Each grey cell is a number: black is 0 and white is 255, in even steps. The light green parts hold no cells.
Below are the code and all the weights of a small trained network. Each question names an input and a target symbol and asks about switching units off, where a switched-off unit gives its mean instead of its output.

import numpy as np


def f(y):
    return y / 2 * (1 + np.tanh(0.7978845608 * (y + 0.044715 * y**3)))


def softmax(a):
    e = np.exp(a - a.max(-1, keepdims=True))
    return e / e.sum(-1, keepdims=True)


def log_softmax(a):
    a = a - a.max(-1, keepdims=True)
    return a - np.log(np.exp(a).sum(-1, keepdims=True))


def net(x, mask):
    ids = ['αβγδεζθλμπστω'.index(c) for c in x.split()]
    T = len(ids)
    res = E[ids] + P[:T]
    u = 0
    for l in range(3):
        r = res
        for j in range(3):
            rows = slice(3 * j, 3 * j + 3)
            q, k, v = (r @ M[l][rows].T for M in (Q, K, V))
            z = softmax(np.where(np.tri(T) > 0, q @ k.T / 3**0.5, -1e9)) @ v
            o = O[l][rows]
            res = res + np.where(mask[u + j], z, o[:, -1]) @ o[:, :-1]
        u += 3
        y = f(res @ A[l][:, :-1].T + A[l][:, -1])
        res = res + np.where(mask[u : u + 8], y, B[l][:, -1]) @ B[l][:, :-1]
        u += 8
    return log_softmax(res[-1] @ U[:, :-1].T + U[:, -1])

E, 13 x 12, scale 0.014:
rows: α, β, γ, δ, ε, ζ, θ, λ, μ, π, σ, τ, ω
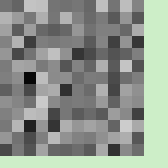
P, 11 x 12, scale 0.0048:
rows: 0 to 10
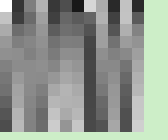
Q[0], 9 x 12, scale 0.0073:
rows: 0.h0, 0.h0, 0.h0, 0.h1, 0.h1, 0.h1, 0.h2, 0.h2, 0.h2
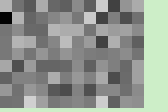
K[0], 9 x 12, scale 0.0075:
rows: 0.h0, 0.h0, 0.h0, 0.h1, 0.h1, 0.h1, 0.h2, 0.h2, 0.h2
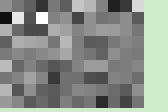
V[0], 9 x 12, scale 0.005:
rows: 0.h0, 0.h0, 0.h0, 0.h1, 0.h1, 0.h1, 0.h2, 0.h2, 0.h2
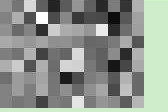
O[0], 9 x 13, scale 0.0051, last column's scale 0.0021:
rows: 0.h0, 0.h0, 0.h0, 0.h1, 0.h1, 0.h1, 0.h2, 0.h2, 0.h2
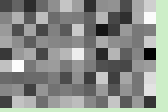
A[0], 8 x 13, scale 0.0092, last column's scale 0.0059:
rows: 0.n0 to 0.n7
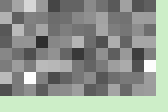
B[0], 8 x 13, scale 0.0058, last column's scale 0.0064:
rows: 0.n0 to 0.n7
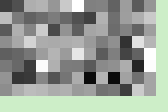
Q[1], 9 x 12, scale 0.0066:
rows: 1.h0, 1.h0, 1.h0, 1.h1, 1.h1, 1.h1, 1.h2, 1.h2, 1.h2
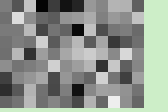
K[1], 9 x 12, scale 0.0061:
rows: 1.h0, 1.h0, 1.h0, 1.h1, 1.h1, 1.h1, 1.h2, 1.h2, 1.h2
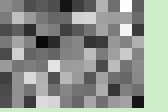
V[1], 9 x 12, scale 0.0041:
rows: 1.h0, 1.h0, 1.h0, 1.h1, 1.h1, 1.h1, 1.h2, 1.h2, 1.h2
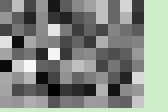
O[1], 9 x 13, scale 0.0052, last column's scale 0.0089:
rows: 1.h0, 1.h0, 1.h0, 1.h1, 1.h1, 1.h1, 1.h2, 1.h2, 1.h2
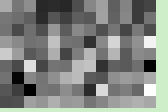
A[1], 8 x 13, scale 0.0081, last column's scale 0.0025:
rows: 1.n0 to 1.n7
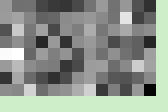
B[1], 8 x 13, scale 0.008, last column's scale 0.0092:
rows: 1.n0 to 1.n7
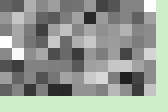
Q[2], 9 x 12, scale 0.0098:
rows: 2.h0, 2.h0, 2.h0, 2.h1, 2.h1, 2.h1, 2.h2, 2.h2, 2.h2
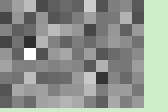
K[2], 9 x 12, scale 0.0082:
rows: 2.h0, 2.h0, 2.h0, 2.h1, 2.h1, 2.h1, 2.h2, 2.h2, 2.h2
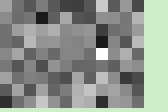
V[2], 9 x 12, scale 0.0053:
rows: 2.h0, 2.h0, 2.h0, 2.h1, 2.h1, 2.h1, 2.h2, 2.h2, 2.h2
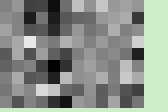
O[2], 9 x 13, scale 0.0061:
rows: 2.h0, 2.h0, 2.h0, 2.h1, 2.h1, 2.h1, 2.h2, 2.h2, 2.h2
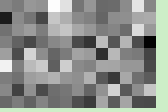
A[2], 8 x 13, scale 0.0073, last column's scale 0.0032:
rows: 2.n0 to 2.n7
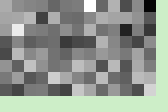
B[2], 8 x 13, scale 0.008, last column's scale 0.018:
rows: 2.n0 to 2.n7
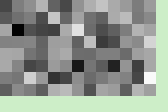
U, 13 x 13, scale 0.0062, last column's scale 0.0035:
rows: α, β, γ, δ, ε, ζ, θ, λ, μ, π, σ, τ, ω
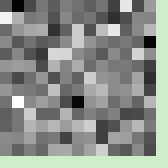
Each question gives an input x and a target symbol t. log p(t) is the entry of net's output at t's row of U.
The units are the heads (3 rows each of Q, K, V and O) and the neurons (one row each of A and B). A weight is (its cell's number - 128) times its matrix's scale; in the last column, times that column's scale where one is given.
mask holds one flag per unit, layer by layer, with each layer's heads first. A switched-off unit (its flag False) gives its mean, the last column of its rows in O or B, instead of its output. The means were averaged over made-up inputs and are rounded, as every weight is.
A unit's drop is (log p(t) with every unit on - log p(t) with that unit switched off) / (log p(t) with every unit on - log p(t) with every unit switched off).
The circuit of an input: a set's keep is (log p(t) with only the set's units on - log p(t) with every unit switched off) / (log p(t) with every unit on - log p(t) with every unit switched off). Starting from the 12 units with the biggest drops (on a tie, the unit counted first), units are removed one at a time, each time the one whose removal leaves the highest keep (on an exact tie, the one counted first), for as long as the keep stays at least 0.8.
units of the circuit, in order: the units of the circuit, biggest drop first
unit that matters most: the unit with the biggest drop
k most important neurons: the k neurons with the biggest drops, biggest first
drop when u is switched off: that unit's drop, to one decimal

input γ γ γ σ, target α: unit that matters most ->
0.h0
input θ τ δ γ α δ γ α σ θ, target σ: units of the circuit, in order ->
(2.h2 1.n2 1.h1)
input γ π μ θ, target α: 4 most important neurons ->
(0.n4 0.n5 1.n4 1.n0)
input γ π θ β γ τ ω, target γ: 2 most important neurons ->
(0.n4 1.n0)
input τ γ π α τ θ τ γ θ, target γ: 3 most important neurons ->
(0.n4 1.n0 0.n3)
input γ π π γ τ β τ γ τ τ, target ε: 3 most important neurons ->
(2.n2 0.n6 1.n4)
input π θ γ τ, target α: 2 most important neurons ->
(0.n5 0.n4)
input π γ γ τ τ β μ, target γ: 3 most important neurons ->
(1.n0 0.n4 2.n3)
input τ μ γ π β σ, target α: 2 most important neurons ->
(0.n5 1.n4)
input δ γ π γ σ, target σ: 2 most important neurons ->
(1.n0 0.n4)
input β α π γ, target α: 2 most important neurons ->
(1.n0 1.n4)
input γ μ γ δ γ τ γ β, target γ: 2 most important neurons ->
(1.n7 0.n4)
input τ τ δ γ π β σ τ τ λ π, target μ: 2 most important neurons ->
(0.n6 0.n5)
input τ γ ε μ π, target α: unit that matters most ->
1.n0
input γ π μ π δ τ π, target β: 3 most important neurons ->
(2.n2 1.n4 0.n2)
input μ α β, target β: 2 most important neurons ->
(0.n4 1.n4)
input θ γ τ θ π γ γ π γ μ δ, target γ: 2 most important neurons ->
(1.n7 0.n4)
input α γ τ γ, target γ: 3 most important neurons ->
(1.n0 2.n6 2.n3)
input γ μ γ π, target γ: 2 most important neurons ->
(1.n0 0.n4)
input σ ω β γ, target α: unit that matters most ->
1.n0
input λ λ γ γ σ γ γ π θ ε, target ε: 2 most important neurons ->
(1.n7 0.n7)
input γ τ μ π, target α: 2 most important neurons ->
(0.n6 0.n5)
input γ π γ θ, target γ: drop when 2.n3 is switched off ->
0.2
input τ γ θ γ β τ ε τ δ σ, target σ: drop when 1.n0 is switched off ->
0.1
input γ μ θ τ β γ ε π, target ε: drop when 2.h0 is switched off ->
0.1
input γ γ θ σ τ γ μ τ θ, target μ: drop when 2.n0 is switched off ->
-0.1
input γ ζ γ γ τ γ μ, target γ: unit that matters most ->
1.n7
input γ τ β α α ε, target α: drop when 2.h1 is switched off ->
-0.1
